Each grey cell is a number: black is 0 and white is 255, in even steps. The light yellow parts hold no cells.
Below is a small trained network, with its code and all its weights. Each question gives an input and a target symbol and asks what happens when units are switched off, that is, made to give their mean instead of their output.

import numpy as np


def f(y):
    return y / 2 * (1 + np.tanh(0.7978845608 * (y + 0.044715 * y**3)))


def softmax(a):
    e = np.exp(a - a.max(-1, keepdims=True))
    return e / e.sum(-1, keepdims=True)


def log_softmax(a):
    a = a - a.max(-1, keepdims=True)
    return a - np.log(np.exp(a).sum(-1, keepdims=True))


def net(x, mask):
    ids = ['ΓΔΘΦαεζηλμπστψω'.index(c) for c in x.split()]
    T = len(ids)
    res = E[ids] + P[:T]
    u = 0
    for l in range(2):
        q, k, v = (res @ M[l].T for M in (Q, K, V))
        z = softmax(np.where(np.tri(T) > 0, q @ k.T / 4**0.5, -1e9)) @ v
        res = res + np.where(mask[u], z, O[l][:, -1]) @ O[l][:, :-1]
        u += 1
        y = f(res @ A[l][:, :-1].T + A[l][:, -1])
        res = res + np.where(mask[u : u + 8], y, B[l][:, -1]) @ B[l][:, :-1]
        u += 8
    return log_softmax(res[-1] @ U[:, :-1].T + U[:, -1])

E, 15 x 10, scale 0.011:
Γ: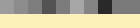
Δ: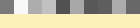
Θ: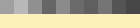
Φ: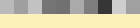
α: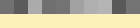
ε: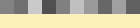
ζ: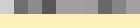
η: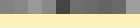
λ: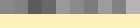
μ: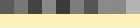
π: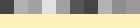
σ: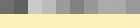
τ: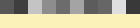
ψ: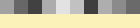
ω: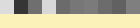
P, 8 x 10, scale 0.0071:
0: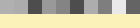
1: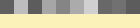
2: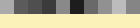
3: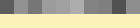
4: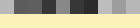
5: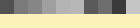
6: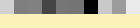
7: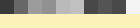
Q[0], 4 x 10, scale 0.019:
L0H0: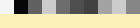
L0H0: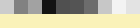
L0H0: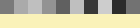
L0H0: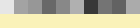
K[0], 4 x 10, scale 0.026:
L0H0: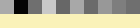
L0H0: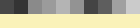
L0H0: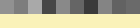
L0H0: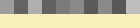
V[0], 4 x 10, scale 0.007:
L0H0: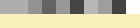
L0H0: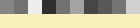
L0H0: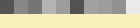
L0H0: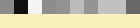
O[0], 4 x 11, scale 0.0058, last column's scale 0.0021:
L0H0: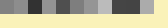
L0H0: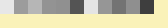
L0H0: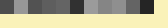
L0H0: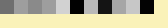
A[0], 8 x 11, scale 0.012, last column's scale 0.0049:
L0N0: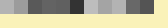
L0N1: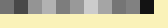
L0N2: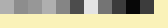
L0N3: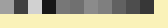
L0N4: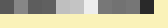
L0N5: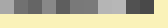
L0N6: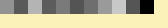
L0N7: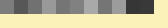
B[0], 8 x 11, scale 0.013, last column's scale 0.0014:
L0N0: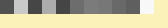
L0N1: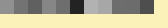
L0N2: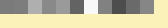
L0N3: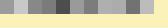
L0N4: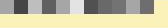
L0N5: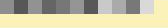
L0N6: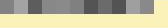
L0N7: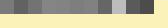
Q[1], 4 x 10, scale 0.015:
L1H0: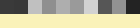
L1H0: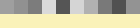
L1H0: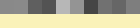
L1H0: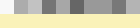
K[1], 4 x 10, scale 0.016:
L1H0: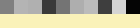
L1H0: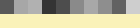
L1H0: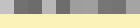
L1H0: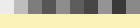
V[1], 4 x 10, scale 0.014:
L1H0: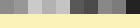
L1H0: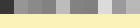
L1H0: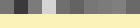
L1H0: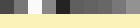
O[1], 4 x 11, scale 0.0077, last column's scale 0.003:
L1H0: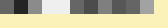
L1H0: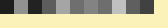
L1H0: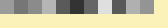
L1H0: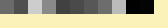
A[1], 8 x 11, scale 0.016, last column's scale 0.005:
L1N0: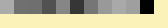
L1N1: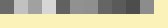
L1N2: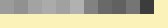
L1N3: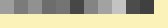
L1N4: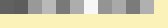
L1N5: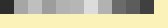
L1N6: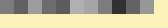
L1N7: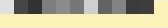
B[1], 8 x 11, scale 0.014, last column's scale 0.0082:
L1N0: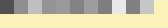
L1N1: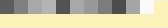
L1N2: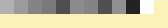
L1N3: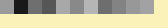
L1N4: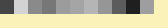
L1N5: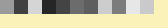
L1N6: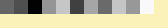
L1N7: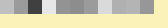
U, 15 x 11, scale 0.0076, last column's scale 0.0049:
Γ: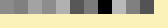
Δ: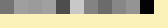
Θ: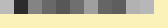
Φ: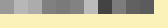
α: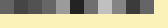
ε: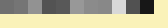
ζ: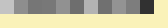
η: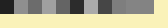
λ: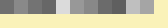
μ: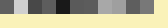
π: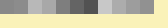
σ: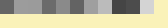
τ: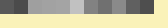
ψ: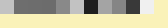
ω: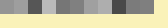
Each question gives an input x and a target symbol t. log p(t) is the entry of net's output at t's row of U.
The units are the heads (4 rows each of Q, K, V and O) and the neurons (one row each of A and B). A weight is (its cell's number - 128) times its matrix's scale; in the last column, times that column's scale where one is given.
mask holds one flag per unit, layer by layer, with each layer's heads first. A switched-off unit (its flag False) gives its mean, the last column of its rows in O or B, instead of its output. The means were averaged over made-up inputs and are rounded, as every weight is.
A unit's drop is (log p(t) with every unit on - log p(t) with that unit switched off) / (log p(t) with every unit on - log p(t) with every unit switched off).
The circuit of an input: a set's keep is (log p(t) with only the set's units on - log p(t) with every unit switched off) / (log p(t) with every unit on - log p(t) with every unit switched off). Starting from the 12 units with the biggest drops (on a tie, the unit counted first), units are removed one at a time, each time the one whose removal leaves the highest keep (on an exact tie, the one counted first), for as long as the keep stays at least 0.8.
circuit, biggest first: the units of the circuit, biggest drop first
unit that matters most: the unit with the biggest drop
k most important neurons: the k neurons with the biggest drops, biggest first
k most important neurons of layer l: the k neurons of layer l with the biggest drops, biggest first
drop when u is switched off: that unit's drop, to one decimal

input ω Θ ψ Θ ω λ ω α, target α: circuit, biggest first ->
L1N6, L1N1, L0H0
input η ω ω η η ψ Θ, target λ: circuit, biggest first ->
L1H0, L0N7
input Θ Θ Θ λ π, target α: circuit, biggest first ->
L1H0
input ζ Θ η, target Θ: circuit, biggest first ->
L1H0, L1N3
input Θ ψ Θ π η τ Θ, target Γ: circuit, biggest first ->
L0H0, L1H0
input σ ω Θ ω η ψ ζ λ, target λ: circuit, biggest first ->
L1H0, L1N2
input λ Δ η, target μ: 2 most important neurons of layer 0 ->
L0N0, L0N3
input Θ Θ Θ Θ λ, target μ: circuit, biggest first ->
L0H0, L0N0, L1H0
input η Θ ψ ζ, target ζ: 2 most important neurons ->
L1N2, L1N6
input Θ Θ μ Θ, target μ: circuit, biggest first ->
L0H0, L1H0
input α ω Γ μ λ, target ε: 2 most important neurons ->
L1N0, L0N7
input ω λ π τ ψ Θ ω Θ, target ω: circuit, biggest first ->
L1H0, L1N5, L1N0
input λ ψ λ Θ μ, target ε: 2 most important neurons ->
L1N0, L0N5
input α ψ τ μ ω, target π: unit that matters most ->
L1N0
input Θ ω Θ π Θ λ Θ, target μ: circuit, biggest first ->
L1H0, L0H0, L0N0
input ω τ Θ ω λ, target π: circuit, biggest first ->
L1H0, L1N0
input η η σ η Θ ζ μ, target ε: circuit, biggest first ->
L1H0, L1N0, L1N3
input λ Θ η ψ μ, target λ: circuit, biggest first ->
L1H0, L0H0
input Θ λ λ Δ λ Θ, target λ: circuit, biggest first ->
L1H0, L1N2
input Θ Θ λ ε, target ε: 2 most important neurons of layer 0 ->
L0N3, L0N4
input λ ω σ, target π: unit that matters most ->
L0H0
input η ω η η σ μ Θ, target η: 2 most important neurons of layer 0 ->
L0N0, L0N6
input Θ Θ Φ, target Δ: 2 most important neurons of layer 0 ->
L0N0, L0N6
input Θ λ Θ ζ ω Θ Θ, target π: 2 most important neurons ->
L1N0, L1N2
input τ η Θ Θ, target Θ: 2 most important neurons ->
L1N5, L0N2
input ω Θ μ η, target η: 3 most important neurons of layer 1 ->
L1N6, L1N5, L1N2
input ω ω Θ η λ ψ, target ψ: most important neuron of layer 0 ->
L0N0
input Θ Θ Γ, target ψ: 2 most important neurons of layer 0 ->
L0N3, L0N2
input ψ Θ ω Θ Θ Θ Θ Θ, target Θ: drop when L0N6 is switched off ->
0.0
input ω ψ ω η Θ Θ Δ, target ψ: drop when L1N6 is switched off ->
0.1
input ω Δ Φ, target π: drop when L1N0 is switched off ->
0.2
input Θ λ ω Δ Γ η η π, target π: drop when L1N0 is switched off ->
-0.1
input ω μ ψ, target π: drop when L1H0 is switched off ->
0.7
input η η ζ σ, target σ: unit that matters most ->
L1N4
